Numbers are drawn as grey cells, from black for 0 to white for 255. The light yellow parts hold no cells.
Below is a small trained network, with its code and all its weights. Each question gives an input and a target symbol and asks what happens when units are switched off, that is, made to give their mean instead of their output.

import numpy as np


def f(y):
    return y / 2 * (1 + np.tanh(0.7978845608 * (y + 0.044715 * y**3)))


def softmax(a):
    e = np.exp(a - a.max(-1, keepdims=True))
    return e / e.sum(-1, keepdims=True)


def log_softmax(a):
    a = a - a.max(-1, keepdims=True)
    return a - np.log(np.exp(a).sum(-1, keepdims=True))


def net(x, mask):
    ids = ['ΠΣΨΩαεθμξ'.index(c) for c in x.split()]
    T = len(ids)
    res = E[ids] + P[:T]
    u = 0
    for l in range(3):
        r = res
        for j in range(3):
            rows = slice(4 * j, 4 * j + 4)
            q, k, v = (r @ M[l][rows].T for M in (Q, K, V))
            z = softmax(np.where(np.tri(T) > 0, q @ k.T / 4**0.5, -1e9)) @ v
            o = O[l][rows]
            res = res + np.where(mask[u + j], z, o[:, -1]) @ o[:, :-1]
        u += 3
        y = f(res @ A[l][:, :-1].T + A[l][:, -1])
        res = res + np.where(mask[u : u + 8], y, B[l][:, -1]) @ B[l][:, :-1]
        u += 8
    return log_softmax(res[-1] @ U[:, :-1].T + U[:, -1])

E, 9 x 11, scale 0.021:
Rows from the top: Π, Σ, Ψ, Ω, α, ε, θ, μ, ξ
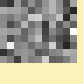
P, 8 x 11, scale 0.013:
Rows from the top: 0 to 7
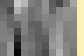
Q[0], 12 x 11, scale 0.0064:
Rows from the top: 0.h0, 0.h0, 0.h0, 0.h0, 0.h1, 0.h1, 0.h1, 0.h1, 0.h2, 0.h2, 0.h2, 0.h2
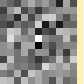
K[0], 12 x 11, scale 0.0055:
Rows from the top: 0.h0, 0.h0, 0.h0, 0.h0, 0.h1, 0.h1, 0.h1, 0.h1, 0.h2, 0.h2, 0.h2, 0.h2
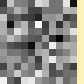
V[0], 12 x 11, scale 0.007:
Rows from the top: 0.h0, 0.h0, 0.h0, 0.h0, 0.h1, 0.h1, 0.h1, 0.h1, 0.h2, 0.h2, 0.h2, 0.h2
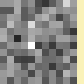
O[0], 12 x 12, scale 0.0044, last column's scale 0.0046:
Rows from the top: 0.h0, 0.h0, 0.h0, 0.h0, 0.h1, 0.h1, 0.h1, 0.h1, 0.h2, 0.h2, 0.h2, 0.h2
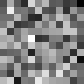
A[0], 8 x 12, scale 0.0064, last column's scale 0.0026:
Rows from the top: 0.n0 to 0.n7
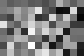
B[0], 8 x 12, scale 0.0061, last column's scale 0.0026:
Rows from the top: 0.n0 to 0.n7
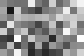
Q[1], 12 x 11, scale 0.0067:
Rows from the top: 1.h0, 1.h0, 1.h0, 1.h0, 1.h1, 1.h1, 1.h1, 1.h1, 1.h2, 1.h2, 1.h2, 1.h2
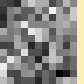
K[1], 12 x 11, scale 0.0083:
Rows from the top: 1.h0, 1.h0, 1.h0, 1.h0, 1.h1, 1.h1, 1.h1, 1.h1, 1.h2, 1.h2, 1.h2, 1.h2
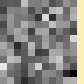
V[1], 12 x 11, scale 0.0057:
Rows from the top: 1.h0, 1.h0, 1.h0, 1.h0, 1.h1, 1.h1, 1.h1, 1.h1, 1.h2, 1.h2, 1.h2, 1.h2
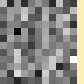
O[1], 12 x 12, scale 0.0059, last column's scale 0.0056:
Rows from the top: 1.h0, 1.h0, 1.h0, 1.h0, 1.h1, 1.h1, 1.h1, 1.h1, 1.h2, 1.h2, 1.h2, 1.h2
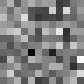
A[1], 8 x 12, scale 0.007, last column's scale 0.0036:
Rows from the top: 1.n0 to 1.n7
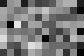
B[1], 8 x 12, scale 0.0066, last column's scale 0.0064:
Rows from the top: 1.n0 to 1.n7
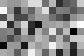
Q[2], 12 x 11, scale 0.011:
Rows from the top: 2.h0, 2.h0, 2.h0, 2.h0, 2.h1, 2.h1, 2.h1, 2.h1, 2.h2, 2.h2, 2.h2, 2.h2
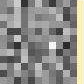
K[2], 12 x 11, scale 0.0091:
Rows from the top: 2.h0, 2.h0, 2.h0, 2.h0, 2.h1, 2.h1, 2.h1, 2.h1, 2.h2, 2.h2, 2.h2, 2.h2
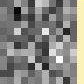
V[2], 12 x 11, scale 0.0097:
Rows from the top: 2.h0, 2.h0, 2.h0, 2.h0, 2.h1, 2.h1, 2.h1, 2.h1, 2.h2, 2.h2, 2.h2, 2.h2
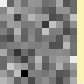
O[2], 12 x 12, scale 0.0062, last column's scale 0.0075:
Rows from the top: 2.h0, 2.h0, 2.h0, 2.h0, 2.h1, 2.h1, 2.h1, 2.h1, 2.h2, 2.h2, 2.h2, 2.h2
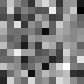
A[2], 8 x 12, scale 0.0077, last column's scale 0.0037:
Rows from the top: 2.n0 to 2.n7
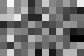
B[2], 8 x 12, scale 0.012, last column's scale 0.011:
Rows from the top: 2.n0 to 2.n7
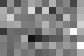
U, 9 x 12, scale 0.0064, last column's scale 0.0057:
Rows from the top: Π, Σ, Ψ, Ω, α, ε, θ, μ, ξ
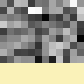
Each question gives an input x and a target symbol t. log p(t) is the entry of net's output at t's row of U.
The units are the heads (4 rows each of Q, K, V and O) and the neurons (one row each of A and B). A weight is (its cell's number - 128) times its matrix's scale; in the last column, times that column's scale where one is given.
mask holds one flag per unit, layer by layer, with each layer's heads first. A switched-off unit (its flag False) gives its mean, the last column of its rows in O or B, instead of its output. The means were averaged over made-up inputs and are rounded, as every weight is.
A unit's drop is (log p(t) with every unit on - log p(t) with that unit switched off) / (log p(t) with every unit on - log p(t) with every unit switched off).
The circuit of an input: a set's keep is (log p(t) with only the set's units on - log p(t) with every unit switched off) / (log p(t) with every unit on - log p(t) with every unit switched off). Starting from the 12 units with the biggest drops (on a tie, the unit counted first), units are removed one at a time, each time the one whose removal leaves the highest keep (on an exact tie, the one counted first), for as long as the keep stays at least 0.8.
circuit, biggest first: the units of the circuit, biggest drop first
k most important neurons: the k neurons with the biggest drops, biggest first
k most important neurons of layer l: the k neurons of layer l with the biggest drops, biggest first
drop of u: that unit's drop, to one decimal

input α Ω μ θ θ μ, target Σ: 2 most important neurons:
[0.n2, 1.n0]
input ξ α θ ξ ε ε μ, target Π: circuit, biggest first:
[0.n2, 1.n3]
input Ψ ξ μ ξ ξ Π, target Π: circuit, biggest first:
[0.n4]
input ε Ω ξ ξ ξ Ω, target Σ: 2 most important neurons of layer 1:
[1.n2, 1.n0]
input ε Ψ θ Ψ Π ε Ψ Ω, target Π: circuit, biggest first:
[0.n2, 0.n5, 1.n3]
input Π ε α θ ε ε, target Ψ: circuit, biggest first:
[2.n5, 1.n7, 1.h0]
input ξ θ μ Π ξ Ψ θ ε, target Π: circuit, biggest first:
[1.h2, 1.n3, 2.n6]
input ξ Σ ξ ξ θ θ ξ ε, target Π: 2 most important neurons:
[2.n6, 0.n1]
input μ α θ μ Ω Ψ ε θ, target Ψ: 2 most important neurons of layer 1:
[1.n3, 1.n5]
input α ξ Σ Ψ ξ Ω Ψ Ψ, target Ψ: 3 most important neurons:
[2.n5, 1.n7, 1.n3]
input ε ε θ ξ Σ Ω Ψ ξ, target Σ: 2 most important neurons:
[2.n0, 1.n1]
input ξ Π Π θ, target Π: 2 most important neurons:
[2.n4, 0.n0]
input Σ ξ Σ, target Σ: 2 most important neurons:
[2.n0, 1.n6]
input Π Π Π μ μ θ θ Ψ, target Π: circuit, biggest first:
[0.n4]
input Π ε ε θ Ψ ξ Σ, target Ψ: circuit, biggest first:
[1.n3, 2.n5]
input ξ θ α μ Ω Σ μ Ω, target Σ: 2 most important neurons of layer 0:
[0.n7, 0.n1]
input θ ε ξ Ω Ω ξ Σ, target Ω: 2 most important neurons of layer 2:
[2.n2, 2.n1]
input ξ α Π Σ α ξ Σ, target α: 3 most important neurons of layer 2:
[2.n4, 2.n0, 2.n3]
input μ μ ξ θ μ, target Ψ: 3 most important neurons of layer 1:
[1.n7, 1.n0, 1.n3]
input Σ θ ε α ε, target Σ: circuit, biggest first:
[1.h0]
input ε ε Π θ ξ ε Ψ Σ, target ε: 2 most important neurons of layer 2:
[2.n4, 2.n1]
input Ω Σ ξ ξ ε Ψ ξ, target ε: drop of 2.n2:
0.2
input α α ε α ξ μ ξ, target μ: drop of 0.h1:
0.1
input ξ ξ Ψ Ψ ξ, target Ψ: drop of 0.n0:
0.0
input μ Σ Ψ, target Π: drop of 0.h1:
0.1
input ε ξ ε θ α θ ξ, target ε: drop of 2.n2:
0.1
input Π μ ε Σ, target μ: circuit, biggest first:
[2.h1]
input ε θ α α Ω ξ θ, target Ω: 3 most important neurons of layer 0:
[0.n7, 0.n0, 0.n3]
